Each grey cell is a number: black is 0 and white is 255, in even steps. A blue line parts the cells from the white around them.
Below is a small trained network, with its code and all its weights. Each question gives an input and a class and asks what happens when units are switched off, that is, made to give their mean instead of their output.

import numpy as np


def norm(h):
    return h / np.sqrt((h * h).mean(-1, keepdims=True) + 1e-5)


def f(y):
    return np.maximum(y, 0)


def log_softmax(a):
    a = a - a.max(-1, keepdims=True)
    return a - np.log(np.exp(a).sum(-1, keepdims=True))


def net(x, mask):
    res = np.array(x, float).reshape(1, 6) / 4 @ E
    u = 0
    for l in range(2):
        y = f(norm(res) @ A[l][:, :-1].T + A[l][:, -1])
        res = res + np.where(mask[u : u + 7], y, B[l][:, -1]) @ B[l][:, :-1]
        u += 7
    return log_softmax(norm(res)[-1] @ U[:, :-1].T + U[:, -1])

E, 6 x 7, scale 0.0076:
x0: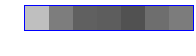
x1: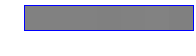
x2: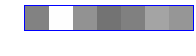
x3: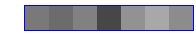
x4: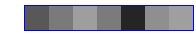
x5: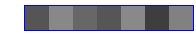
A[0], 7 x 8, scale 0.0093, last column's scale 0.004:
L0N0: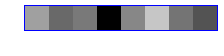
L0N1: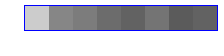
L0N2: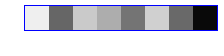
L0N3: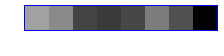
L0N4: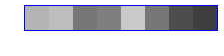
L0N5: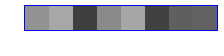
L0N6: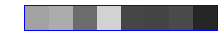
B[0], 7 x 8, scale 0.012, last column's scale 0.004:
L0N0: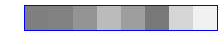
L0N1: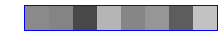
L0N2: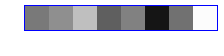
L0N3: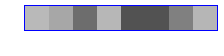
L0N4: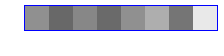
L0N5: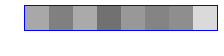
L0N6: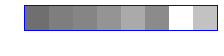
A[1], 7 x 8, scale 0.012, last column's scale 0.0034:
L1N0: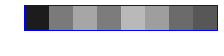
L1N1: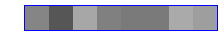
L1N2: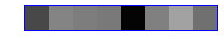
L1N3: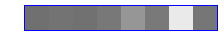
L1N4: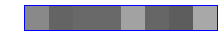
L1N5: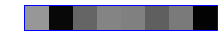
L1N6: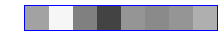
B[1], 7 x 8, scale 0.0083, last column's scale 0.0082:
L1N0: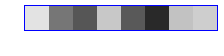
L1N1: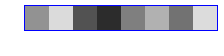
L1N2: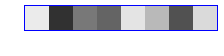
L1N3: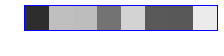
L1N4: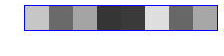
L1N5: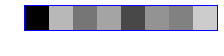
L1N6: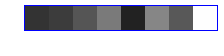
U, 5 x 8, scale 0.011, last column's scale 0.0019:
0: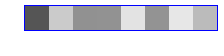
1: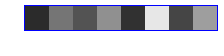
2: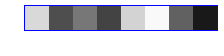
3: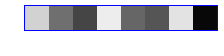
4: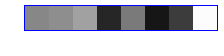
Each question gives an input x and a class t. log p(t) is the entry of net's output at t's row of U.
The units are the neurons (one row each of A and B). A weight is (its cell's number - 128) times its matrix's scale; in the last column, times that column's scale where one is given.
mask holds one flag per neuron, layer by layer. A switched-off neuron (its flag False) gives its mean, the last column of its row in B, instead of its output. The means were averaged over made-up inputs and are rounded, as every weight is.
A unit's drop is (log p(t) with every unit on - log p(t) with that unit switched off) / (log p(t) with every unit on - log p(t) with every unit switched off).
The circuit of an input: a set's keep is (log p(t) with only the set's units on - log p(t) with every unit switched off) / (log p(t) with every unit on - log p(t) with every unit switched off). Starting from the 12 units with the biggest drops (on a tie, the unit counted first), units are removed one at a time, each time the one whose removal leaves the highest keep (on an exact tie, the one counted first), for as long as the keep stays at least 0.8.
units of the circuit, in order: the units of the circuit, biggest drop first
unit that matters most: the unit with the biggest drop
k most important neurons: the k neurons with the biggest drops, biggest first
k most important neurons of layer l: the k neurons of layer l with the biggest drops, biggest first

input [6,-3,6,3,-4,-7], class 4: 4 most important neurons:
L0N2; L1N5; L1N0; L1N2
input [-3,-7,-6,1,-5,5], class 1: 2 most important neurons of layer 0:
L0N2; L0N0
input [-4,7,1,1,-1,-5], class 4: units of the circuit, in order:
L0N2
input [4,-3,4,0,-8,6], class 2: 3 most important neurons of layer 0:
L0N4; L0N5; L0N2
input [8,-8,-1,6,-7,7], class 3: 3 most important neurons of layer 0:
L0N3; L0N1; L0N0
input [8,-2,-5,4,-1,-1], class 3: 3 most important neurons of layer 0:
L0N3; L0N0; L0N1
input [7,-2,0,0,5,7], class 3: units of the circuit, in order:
L0N3; L0N2
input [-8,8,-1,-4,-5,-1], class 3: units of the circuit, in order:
L1N0; L1N3
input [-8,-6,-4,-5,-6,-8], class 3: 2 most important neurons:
L1N3; L1N0
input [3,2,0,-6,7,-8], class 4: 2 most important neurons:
L0N2; L0N0
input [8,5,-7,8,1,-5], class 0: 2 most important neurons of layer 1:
L1N6; L1N5
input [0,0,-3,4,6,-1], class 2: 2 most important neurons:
L1N2; L0N6
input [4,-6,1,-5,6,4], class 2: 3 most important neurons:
L1N2; L0N0; L1N5
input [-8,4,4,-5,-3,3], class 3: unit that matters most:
L1N0
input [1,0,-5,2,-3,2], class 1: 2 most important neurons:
L1N5; L0N6
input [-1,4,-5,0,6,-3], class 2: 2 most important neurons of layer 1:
L1N2; L1N6
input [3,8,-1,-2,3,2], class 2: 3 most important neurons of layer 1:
L1N2; L1N5; L1N0
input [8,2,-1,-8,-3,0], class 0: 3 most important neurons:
L0N6; L1N3; L1N0
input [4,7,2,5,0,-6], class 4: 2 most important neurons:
L0N2; L0N6
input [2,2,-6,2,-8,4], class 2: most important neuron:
L0N5
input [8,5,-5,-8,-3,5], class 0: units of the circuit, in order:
L0N6; L1N3
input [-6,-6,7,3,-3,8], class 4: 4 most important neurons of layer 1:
L1N0; L1N5; L1N6; L1N4
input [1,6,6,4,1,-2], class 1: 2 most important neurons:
L1N6; L0N6
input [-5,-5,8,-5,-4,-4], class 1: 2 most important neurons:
L1N6; L0N0
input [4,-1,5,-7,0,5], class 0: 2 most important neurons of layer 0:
L0N6; L0N2
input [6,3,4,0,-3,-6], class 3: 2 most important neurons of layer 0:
L0N1; L0N0
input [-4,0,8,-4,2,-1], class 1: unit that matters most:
L1N6
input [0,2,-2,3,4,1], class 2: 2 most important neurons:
L1N2; L0N6
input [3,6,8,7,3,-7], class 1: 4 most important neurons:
L1N6; L0N6; L1N0; L0N5
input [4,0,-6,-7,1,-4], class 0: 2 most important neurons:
L0N6; L1N6
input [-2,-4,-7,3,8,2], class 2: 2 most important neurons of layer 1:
L1N2; L1N6
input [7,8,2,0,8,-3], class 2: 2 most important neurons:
L1N2; L1N0
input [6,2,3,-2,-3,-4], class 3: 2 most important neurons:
L0N1; L0N3
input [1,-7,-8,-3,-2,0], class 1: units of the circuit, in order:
L1N5
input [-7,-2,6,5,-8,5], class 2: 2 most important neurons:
L0N4; L1N5
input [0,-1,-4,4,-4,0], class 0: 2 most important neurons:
L0N0; L1N6
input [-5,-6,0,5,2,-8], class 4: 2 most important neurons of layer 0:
L0N2; L0N6
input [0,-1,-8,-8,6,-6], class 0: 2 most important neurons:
L0N6; L1N6
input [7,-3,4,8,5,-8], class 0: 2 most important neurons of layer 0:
L0N0; L0N1
